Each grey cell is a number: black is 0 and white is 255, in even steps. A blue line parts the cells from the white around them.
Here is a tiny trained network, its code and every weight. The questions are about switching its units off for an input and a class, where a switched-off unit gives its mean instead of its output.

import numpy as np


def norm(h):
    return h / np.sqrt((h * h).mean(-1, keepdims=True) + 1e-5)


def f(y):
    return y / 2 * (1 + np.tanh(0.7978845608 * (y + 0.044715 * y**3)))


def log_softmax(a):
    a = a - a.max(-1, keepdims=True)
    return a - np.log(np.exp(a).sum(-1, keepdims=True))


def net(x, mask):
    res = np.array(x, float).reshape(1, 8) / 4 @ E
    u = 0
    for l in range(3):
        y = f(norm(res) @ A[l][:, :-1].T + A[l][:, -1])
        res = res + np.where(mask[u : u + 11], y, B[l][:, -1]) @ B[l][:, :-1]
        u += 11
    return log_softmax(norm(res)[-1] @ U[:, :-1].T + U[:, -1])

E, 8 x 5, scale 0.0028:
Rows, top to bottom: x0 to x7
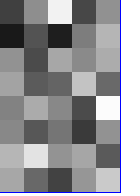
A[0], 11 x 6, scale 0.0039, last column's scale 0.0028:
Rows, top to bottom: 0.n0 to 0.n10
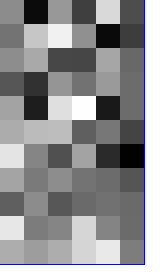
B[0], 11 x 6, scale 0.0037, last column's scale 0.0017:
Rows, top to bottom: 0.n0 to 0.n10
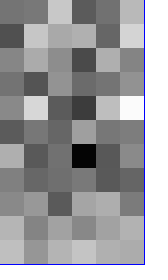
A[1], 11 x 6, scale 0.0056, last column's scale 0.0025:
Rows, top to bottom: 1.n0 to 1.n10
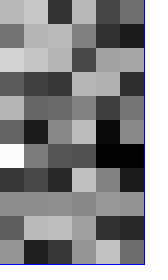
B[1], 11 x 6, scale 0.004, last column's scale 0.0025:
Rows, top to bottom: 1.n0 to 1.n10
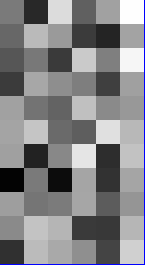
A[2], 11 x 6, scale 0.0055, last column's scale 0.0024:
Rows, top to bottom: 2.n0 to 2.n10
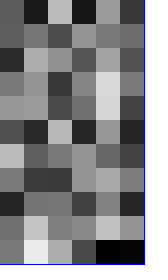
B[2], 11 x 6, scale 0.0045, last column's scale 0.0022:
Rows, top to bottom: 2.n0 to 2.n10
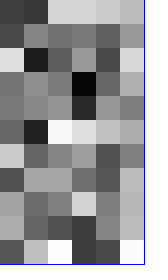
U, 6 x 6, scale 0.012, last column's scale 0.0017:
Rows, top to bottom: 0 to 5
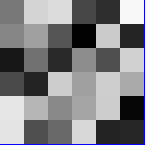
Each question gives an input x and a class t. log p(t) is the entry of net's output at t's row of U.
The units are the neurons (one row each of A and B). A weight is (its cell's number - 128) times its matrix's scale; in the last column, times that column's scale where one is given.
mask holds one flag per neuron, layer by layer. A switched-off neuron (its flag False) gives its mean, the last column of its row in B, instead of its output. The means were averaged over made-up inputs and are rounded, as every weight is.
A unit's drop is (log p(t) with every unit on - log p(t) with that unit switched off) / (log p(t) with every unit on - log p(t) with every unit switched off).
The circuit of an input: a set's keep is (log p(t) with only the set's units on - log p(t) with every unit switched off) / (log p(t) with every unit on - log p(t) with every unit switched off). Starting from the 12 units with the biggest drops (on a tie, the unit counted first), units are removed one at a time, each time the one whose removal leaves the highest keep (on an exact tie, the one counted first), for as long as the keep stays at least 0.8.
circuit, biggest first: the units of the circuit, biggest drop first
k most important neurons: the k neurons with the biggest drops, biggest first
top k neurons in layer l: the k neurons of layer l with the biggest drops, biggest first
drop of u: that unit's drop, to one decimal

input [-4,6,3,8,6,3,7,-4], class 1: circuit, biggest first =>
(2.n3)
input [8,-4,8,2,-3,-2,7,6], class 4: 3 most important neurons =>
(0.n10; 1.n10; 1.n2)
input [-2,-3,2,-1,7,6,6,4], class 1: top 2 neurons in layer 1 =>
(1.n6; 1.n2)
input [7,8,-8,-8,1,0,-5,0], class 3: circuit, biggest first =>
(2.n5; 2.n0)
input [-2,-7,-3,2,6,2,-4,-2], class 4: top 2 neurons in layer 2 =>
(2.n2; 2.n10)
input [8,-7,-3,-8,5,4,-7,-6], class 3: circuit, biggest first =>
(2.n0; 2.n5)
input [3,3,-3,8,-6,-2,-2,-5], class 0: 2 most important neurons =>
(2.n10; 1.n9)
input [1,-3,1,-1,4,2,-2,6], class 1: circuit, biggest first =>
(1.n0; 2.n3)
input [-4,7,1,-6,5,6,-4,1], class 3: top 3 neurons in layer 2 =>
(2.n5; 2.n0; 2.n8)
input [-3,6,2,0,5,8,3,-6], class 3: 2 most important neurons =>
(0.n4; 1.n5)
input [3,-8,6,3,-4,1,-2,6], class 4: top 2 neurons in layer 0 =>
(0.n9; 0.n10)
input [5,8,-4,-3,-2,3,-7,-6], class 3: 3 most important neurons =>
(2.n5; 2.n0; 1.n2)
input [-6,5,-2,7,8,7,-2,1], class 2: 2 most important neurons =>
(1.n10; 0.n4)
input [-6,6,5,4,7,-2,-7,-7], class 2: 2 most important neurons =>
(1.n7; 1.n0)
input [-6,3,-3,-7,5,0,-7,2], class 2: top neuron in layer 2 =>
(2.n8)
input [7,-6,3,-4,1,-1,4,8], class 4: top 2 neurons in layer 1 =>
(1.n2; 1.n10)
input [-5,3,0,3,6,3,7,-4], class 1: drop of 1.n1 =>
0.0
